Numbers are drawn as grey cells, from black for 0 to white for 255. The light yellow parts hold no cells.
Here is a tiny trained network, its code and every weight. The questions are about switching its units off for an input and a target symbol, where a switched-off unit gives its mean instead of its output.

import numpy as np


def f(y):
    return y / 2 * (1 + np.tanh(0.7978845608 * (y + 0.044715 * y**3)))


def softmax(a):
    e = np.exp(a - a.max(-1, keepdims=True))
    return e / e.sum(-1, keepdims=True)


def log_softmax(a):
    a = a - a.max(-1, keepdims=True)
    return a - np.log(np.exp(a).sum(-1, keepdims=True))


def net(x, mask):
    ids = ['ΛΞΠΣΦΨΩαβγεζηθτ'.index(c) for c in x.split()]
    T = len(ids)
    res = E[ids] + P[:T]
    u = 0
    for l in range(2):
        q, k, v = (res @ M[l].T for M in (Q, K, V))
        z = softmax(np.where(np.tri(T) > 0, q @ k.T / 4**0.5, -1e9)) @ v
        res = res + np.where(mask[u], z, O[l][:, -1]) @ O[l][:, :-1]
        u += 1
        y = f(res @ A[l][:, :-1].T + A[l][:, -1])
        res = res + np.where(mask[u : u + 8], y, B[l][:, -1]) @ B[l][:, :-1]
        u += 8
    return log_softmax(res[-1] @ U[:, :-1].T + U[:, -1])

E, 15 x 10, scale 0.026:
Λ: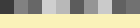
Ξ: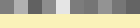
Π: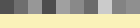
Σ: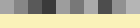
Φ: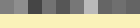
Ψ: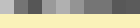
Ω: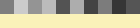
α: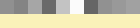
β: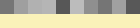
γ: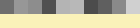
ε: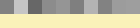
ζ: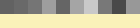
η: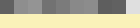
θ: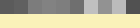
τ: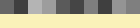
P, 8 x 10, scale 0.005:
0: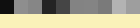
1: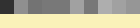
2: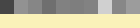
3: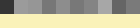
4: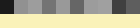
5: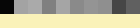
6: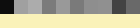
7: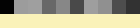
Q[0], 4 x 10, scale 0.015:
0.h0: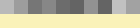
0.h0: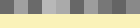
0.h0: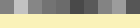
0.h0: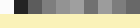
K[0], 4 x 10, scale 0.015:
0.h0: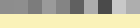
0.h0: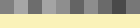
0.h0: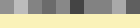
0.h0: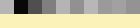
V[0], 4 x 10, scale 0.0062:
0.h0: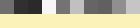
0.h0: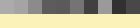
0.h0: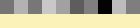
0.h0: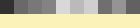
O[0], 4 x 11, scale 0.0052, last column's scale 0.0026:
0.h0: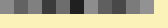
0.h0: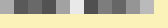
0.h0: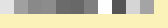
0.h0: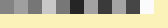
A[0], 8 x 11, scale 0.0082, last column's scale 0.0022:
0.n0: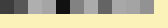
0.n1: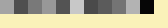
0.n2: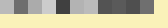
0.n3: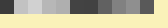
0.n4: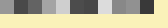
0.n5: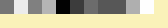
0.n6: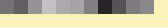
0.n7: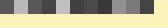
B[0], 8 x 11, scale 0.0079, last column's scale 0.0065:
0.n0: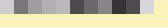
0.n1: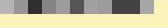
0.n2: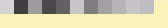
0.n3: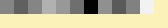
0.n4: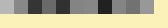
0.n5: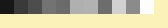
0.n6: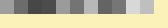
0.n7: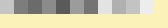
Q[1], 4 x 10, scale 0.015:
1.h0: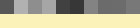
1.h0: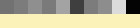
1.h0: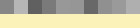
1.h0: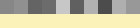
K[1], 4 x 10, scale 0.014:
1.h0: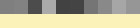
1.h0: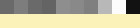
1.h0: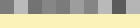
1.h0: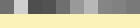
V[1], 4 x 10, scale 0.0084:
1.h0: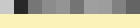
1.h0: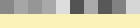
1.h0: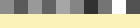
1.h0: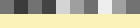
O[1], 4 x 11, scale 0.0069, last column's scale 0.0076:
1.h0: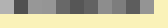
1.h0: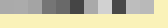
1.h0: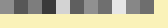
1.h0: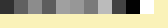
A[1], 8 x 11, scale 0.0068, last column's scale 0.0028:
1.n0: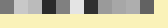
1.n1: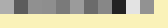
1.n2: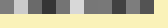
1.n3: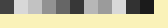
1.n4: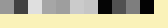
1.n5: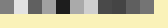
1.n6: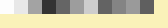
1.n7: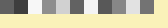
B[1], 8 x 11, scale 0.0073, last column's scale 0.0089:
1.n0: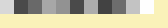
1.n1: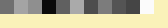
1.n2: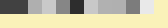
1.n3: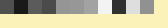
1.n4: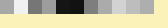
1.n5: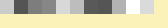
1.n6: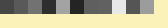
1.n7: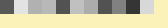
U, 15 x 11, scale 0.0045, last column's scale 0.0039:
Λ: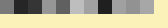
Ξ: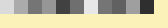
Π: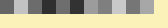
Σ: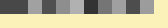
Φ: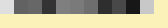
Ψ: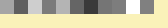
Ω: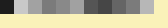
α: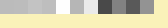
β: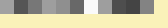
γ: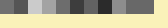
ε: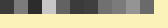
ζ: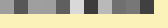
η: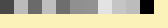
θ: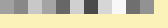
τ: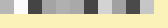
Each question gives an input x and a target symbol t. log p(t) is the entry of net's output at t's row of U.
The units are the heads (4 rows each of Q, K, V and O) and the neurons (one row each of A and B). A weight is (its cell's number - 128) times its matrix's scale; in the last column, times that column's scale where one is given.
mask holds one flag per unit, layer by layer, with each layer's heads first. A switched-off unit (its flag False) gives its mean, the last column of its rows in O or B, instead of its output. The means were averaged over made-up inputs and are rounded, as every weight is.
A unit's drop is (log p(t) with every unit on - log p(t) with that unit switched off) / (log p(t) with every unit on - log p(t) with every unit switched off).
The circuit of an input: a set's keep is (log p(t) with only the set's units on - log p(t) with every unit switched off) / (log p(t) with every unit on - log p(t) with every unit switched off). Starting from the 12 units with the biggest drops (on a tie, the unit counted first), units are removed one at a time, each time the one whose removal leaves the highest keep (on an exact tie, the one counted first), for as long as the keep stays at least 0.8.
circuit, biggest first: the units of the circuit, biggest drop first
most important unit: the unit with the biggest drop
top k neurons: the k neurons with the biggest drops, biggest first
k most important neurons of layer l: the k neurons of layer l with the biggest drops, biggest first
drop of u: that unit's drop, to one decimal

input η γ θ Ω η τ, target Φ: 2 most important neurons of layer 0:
0.n0, 0.n1
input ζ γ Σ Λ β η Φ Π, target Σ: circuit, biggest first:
1.h0, 0.h0
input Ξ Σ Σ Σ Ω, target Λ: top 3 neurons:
0.n0, 0.n5, 1.n5
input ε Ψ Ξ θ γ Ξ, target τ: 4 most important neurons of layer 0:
0.n3, 0.n7, 0.n5, 0.n2
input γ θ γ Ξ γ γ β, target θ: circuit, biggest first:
0.n2, 0.n0, 1.n4, 1.h0
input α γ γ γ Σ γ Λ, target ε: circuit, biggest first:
0.n3, 0.h0, 0.n4
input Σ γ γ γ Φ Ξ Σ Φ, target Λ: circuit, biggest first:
0.n5, 1.h0, 1.n5
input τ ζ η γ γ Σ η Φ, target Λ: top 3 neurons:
0.n5, 1.n5, 0.n3
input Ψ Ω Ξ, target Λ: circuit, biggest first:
0.h0, 0.n4, 1.h0
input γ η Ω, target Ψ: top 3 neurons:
0.n0, 1.n5, 0.n3
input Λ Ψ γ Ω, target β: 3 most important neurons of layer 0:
0.n5, 0.n3, 0.n1
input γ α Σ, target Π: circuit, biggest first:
1.n6, 0.h0, 1.h0
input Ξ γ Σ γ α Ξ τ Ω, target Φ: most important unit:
0.h0
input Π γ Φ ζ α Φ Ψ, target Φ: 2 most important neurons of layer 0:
0.n6, 0.n5
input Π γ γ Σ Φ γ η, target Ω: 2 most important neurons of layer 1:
1.n7, 1.n1
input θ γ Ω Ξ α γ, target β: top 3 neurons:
1.n2, 0.n1, 1.n0
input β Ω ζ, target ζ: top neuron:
1.n1
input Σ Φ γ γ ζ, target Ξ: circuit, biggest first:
0.h0, 1.h0, 0.n6
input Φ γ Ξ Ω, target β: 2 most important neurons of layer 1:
1.n2, 1.n0
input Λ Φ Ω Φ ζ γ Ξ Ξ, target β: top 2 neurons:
1.n2, 0.n3
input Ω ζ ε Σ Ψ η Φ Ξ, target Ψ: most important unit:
0.h0
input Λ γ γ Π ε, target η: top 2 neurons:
0.n5, 1.n3
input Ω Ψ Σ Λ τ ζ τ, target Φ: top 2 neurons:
1.n1, 0.n1
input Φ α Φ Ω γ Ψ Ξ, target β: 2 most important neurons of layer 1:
1.n2, 1.n5
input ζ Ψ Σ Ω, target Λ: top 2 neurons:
0.n5, 0.n3
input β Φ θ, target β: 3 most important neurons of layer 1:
1.n3, 1.n5, 1.n1
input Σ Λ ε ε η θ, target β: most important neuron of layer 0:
0.n0
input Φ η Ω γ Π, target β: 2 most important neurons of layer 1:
1.n2, 1.n0
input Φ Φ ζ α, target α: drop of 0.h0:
0.3
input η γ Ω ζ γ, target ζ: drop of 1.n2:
0.1
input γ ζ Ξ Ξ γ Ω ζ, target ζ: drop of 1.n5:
0.2
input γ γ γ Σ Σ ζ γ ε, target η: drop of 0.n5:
0.2
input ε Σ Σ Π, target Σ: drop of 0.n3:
0.0
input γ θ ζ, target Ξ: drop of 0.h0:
0.5
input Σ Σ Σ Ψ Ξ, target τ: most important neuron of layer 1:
1.n0
